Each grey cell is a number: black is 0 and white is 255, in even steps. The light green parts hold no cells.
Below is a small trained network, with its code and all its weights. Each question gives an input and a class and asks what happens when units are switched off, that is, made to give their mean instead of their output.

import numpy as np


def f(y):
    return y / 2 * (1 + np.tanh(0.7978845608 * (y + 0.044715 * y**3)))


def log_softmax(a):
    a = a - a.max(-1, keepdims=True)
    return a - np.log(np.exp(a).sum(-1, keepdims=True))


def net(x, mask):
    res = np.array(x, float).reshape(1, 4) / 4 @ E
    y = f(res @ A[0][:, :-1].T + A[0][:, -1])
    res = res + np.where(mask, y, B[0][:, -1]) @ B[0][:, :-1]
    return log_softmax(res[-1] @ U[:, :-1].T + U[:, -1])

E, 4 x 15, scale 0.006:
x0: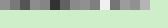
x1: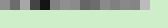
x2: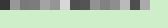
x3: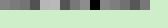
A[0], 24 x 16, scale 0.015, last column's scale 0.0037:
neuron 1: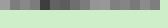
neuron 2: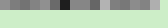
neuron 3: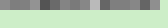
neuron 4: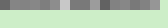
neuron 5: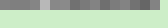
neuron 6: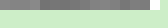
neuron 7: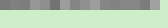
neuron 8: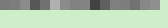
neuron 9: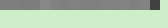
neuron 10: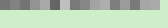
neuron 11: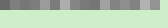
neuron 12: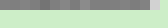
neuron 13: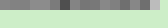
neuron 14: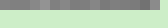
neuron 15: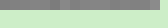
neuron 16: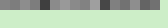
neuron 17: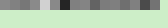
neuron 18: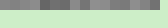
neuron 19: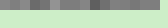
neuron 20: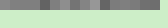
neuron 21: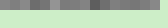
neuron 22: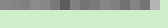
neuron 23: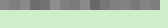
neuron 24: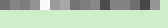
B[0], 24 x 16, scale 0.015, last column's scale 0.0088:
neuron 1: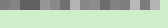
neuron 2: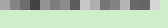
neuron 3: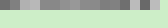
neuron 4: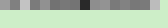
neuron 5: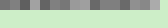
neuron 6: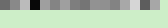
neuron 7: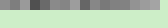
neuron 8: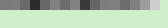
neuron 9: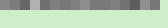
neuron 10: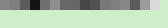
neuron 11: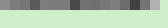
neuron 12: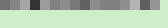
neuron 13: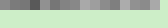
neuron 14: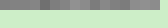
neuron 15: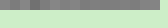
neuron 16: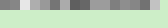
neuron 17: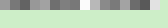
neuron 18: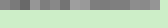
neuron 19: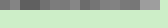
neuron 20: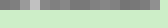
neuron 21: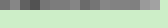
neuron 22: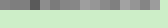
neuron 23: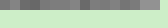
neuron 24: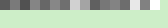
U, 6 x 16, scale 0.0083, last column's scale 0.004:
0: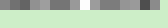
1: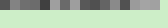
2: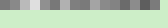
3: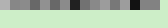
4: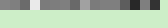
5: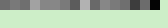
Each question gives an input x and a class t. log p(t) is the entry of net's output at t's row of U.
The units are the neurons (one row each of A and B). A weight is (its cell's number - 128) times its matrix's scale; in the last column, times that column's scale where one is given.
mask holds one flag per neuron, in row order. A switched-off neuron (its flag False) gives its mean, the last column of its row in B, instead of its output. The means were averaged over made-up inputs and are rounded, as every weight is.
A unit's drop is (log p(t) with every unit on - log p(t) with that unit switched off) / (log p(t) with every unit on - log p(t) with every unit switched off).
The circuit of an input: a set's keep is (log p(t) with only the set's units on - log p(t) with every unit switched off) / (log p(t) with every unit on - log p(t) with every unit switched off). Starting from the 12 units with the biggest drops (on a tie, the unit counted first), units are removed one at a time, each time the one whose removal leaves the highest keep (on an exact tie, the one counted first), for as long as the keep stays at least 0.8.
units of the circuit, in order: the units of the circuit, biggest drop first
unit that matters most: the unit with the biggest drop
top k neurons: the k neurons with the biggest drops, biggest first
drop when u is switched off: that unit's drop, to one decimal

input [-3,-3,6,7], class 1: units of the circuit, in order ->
neuron 8
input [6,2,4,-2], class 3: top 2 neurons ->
neuron 24; neuron 11
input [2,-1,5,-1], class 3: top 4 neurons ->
neuron 24; neuron 11; neuron 1; neuron 8
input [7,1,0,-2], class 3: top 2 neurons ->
neuron 24; neuron 10
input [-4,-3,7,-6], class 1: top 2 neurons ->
neuron 10; neuron 24
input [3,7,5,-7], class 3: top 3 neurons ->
neuron 24; neuron 10; neuron 11
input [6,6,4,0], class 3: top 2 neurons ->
neuron 24; neuron 11
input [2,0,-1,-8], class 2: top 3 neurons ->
neuron 3; neuron 24; neuron 8
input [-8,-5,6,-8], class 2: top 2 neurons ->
neuron 16; neuron 4
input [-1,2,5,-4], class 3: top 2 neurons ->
neuron 24; neuron 10
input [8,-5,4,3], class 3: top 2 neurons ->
neuron 10; neuron 11
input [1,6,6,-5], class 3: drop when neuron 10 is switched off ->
0.1
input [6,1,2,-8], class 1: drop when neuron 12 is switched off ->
0.0
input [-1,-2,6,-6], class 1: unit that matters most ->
neuron 10
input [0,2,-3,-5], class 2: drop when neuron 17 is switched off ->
0.1
